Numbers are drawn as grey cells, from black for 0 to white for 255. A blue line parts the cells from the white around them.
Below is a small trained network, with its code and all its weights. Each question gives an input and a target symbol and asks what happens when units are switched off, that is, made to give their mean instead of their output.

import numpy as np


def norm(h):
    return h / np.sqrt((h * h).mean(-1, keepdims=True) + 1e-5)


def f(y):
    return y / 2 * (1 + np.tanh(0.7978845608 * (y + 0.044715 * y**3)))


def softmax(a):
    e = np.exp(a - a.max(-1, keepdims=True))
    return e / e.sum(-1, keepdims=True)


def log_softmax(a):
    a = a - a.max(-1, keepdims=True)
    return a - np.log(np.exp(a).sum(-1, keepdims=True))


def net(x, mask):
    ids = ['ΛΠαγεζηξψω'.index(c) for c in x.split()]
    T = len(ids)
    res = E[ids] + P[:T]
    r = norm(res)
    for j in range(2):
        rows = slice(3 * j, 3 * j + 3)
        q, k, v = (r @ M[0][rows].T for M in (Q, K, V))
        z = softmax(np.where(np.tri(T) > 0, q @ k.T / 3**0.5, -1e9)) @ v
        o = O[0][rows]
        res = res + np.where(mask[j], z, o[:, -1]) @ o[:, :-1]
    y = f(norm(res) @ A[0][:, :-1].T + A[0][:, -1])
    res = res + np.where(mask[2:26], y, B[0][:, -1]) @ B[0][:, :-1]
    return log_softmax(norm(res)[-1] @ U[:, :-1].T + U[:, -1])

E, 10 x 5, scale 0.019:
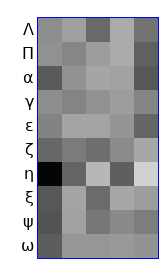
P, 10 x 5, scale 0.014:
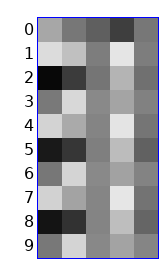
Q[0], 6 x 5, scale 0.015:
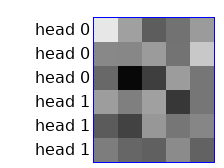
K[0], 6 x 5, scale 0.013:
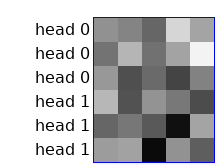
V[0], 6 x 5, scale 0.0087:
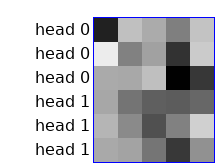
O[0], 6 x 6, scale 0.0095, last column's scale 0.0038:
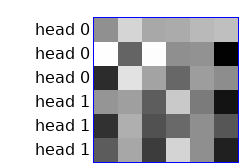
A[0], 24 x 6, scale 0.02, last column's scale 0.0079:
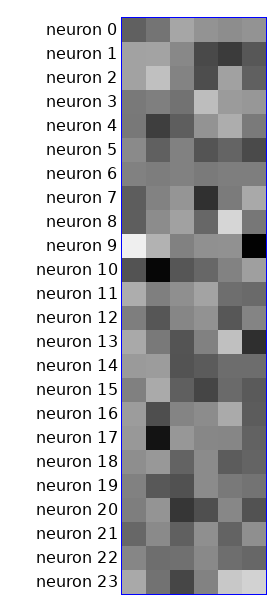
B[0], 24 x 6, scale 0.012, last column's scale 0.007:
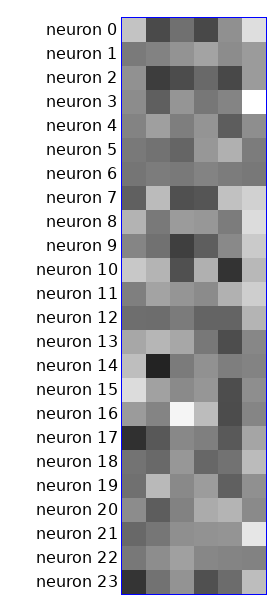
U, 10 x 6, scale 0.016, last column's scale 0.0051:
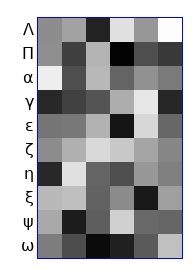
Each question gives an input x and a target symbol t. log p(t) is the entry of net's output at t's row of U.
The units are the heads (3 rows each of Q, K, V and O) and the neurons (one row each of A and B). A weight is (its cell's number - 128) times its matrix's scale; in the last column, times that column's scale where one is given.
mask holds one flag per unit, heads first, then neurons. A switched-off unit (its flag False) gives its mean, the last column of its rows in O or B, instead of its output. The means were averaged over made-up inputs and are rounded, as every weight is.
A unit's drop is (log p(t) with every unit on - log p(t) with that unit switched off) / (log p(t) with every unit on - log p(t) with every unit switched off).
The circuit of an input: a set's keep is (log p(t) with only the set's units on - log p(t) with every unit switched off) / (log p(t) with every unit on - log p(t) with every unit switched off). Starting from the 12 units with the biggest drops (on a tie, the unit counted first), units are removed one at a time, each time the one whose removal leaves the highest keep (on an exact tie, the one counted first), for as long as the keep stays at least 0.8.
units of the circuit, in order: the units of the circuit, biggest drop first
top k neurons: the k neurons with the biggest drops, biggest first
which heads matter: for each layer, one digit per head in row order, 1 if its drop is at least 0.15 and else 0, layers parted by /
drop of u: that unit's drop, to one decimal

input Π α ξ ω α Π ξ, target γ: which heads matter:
10
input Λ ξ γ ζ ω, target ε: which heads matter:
11
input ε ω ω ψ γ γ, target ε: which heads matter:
10
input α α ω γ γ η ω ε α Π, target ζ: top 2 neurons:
[neuron 7; neuron 23]
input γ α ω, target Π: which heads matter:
10
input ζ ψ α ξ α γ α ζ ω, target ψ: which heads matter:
11
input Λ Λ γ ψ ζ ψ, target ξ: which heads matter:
00
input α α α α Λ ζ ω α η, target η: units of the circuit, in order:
[head 0; neuron 10]
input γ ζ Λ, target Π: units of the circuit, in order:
[head 0]
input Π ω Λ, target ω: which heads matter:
11
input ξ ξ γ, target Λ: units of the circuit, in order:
[head 1; neuron 10]
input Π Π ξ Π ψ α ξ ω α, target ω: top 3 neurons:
[neuron 10; neuron 7; neuron 0]
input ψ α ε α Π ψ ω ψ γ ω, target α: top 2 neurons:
[neuron 8; neuron 2]
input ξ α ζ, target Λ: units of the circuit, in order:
[neuron 10]
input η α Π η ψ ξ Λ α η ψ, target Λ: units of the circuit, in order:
[head 0; neuron 20]
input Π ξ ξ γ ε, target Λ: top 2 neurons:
[neuron 9; neuron 11]
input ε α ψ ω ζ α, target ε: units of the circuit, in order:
[head 0; neuron 7; neuron 0]
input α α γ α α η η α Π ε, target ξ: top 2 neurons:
[neuron 15; neuron 2]
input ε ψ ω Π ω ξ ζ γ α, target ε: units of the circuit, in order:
[head 0; neuron 0; neuron 7]
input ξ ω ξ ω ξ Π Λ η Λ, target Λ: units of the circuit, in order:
[head 1; neuron 10]
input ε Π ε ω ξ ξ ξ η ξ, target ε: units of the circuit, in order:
[head 0; neuron 0]
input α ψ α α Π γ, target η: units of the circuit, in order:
[head 0]
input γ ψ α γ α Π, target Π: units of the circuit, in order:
[head 0; neuron 17]
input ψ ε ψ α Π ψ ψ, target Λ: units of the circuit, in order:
[head 0; neuron 15; neuron 20]
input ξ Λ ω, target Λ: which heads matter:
01
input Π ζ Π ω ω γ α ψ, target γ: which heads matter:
10
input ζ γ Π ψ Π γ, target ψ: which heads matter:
11
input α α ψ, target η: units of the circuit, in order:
[head 0]
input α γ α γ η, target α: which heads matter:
00
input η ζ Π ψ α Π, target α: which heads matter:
10
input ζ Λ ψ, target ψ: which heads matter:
11
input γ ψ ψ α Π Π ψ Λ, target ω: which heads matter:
00
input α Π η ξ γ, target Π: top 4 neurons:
[neuron 23; neuron 9; neuron 16; neuron 7]
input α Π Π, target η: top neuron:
[neuron 7]
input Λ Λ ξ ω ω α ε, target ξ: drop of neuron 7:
0.1
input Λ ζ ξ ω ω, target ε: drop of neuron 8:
0.1
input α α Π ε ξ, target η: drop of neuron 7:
-0.1
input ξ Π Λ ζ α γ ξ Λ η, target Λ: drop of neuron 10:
0.7
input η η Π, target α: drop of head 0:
1.1
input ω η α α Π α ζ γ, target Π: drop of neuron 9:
0.3
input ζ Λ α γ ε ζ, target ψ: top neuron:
[neuron 3]
